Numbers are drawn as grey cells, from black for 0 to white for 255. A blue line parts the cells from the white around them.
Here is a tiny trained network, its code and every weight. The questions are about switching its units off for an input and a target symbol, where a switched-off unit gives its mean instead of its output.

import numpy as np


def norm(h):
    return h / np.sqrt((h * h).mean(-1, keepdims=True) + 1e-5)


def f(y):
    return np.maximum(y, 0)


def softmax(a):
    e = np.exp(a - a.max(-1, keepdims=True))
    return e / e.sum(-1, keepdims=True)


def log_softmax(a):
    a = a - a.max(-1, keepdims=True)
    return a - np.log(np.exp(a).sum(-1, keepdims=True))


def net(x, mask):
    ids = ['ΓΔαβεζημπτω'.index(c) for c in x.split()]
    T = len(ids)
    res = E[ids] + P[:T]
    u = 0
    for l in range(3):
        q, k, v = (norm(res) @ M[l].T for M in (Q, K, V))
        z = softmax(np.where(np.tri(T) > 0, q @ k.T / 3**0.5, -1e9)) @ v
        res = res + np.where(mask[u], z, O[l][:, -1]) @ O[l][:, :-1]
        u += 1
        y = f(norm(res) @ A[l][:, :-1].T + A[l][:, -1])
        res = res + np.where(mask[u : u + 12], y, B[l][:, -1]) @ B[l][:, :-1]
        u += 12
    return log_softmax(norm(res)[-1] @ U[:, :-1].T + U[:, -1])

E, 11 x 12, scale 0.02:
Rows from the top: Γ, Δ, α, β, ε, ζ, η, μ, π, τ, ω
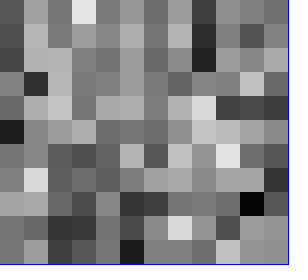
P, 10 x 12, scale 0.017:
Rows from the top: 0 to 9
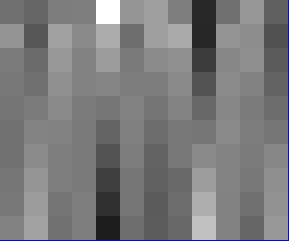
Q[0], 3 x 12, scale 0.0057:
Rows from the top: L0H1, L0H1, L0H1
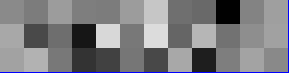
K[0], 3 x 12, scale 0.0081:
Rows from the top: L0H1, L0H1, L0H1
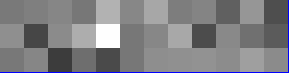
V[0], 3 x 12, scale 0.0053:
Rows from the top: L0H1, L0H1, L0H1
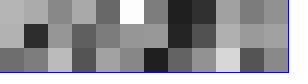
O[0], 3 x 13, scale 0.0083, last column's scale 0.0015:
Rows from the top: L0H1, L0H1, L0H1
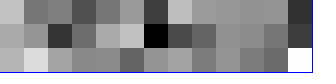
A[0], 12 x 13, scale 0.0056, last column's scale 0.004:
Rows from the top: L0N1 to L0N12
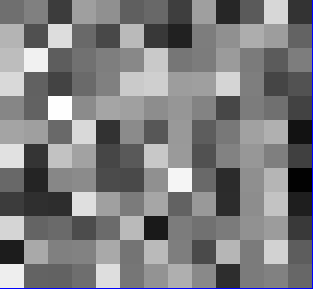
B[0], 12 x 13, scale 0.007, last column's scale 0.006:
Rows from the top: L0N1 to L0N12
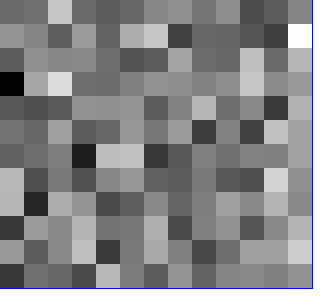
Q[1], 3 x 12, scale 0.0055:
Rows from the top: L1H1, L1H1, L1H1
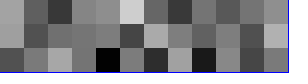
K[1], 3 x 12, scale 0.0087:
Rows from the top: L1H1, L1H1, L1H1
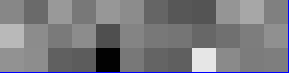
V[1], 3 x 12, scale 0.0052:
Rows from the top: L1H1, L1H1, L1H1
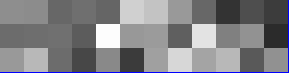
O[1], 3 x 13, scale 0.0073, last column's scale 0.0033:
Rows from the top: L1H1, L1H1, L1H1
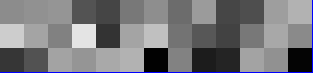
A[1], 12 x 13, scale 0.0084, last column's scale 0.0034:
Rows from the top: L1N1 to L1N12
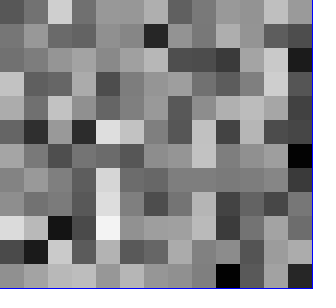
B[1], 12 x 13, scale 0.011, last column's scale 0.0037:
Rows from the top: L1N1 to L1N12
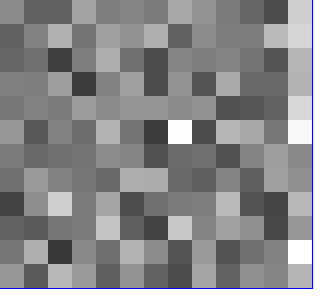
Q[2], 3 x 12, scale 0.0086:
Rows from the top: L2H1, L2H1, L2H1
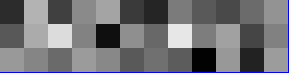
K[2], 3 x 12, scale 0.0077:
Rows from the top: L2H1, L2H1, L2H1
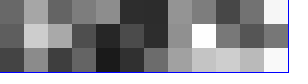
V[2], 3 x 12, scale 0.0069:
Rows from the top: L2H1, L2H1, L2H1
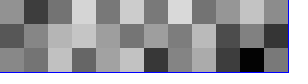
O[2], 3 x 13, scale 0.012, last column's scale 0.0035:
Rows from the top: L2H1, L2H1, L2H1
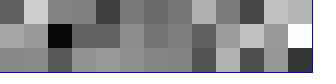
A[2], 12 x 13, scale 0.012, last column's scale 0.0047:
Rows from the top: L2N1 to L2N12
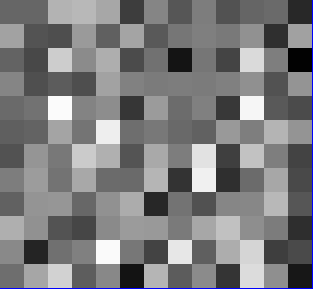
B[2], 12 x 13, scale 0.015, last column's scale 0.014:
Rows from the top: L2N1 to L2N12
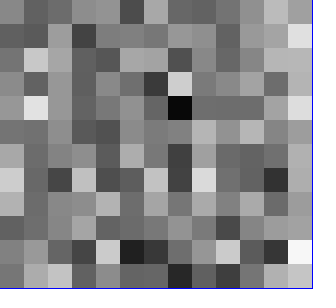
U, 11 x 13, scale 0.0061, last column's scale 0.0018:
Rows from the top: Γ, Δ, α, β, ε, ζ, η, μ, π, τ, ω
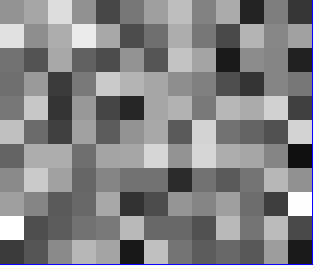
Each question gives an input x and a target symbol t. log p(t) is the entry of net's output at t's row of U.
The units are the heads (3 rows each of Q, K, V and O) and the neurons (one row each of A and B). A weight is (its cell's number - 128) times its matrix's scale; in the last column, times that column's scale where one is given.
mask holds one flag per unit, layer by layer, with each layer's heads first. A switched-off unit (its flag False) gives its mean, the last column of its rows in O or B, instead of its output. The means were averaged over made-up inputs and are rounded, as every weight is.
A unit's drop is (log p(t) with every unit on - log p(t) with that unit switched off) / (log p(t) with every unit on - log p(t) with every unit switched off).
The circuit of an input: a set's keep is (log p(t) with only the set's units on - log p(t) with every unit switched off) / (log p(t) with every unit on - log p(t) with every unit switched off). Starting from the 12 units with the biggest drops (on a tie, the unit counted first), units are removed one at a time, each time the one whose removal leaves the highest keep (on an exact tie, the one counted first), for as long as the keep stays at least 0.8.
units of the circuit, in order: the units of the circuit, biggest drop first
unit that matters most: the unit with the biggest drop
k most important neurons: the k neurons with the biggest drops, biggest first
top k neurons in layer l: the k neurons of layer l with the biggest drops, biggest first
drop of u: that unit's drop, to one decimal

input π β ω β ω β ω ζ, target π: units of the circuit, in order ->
(L1H1; L2H1; L2N11)
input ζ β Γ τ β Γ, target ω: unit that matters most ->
L0H1
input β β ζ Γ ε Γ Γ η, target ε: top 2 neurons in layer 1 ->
(L1N6; L1N12)
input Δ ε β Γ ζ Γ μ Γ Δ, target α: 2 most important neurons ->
(L0N11; L2N11)
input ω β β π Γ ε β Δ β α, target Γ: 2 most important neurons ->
(L2N11; L2N5)
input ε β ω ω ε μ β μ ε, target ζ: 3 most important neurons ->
(L1N12; L2N8; L1N6)
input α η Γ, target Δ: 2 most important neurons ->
(L2N9; L2N11)
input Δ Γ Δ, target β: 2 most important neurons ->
(L1N11; L2N11)
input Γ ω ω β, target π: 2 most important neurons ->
(L1N6; L2N11)
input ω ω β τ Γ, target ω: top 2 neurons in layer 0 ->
(L0N8; L0N9)
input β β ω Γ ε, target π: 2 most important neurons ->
(L1N9; L2N11)
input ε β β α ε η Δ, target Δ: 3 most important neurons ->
(L2N9; L2N11; L2N5)
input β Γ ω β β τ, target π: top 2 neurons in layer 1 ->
(L1N10; L1N4)
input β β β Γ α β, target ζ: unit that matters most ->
L1H1
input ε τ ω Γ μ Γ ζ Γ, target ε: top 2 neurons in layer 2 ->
(L2N11; L2N5)
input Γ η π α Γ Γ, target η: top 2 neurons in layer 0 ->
(L0N6; L0N2)
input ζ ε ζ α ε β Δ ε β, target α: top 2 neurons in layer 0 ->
(L0N7; L0N2)
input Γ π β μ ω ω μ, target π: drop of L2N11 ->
0.2
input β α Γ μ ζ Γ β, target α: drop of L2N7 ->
0.0
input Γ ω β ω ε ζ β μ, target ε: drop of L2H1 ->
1.3
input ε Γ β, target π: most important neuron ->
(L1N6)
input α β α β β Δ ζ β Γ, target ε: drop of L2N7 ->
0.1
